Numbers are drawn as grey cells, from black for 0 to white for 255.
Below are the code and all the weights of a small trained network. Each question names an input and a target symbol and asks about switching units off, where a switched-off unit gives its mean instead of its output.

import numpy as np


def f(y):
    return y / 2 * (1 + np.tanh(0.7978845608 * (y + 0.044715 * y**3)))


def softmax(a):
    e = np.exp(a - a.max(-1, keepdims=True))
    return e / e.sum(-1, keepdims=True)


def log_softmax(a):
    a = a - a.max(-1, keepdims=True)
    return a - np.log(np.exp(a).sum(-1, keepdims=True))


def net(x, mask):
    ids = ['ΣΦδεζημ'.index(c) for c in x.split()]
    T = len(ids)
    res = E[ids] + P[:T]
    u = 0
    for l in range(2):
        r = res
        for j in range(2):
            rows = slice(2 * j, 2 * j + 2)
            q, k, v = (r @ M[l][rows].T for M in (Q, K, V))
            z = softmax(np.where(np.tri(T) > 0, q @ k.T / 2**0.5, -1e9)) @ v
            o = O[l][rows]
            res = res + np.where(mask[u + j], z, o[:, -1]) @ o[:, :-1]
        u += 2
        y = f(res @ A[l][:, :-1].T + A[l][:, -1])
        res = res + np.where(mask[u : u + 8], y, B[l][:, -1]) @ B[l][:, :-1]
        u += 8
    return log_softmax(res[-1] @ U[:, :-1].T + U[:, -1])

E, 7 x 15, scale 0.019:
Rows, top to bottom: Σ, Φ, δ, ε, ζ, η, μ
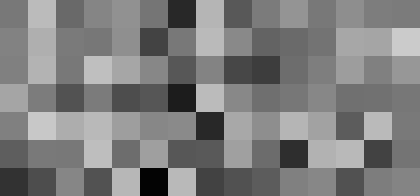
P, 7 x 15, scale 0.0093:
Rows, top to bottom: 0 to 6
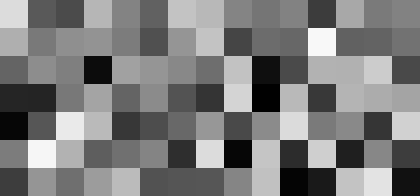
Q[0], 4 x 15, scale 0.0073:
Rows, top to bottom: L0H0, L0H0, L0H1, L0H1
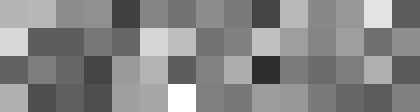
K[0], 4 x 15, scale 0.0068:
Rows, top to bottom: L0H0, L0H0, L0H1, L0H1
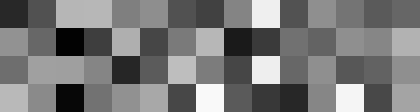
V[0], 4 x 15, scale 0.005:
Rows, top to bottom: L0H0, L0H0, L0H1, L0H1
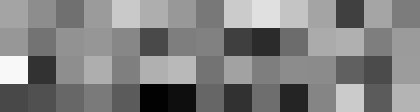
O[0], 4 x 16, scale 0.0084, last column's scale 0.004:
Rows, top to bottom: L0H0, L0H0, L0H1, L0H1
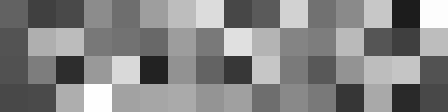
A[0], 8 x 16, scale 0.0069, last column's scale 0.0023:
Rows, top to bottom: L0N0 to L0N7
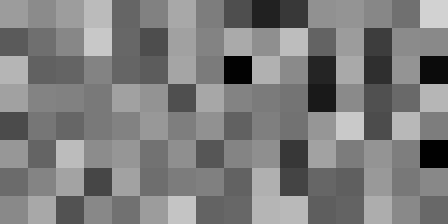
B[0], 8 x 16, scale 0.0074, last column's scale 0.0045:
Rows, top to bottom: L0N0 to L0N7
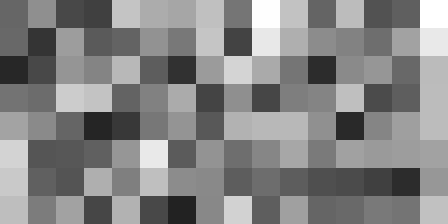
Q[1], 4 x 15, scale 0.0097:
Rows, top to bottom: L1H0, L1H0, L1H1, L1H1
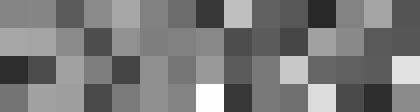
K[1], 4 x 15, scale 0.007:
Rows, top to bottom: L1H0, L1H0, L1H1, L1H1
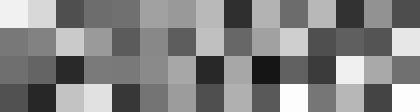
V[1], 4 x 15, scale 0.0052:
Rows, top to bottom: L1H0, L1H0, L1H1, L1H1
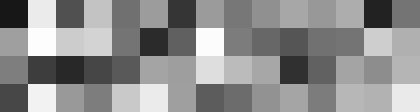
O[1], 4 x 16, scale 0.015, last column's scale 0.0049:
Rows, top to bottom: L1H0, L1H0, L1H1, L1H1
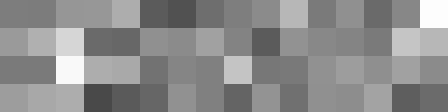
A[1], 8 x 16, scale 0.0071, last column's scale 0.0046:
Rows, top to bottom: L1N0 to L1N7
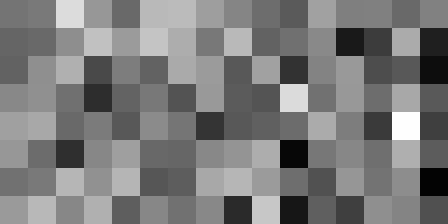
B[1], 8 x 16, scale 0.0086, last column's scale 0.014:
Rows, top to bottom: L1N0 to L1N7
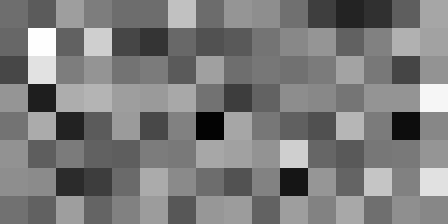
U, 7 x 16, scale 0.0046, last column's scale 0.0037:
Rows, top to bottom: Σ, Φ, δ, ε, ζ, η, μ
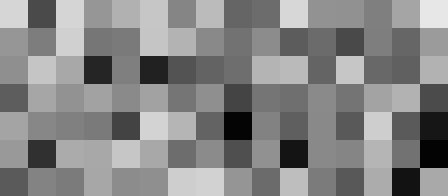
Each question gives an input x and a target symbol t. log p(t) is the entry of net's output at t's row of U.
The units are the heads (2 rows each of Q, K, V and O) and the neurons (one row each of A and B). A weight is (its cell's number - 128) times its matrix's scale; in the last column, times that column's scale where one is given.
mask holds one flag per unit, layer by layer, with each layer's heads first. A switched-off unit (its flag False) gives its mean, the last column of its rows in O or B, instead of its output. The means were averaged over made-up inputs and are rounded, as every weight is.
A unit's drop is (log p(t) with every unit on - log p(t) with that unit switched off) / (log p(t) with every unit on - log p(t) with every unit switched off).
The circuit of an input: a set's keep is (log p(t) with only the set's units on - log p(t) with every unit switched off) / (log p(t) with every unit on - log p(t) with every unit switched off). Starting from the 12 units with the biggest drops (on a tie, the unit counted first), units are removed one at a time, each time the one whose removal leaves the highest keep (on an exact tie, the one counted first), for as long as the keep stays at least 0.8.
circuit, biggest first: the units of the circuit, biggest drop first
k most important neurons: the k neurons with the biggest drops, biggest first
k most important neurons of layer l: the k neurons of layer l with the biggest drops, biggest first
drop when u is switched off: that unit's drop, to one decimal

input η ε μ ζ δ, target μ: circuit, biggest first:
[L1H0, L1N6]
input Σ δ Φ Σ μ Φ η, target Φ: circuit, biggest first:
[L0H1, L1N0, L1H0]
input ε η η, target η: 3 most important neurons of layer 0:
[L0N0, L0N5, L0N3]
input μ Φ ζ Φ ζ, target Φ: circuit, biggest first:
[L1H1, L1N0, L1H0, L0N1]
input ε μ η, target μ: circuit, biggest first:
[L0H1, L0N0]
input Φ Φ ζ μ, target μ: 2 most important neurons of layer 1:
[L1N6, L1N3]
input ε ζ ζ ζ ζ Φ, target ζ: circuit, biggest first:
[L1H1]
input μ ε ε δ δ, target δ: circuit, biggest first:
[L1H1, L0H0]
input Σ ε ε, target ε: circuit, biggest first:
[L1H1, L0H1, L1N1, L0H0]
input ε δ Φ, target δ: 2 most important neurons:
[L0N0, L1N3]
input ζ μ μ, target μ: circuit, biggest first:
[L0H1, L0H0]
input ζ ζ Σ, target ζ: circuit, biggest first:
[L1H1, L1N3]
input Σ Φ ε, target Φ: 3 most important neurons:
[L1N0, L0N1, L0N3]
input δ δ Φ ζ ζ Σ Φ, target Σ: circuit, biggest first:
[L1H0, L1N3]
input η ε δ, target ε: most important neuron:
[L1N1]
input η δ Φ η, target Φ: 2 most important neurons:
[L0N1, L1N0]
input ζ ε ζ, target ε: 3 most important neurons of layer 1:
[L1N1, L1N6, L1N3]
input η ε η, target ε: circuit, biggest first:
[L1H1, L1N1]
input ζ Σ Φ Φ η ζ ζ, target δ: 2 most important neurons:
[L1N6, L1N4]
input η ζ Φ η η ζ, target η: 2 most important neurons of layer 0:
[L0N4, L0N1]
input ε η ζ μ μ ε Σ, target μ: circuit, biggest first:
[L0H1]
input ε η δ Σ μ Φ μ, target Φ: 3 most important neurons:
[L0N6, L1N0, L0N5]
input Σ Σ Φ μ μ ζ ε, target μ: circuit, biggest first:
[L0H1, L0H0]
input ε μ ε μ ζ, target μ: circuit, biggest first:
[L1H0, L1N6]
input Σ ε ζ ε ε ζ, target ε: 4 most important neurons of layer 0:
[L0N4, L0N2, L0N0, L0N5]
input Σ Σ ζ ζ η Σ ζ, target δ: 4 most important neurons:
[L1N4, L0N1, L0N0, L0N2]
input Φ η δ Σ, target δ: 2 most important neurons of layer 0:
[L0N0, L0N5]
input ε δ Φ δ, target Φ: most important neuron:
[L0N1]
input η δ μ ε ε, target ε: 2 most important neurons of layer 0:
[L0N6, L0N3]
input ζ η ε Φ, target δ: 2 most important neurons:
[L0N4, L1N4]
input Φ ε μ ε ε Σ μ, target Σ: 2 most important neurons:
[L0N5, L1N6]
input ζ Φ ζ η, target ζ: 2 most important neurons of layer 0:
[L0N4, L0N1]
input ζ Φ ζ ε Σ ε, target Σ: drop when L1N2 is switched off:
0.1
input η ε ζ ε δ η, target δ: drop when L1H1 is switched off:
0.0
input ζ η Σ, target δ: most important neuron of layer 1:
[L1N4]
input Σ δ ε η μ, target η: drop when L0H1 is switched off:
0.4
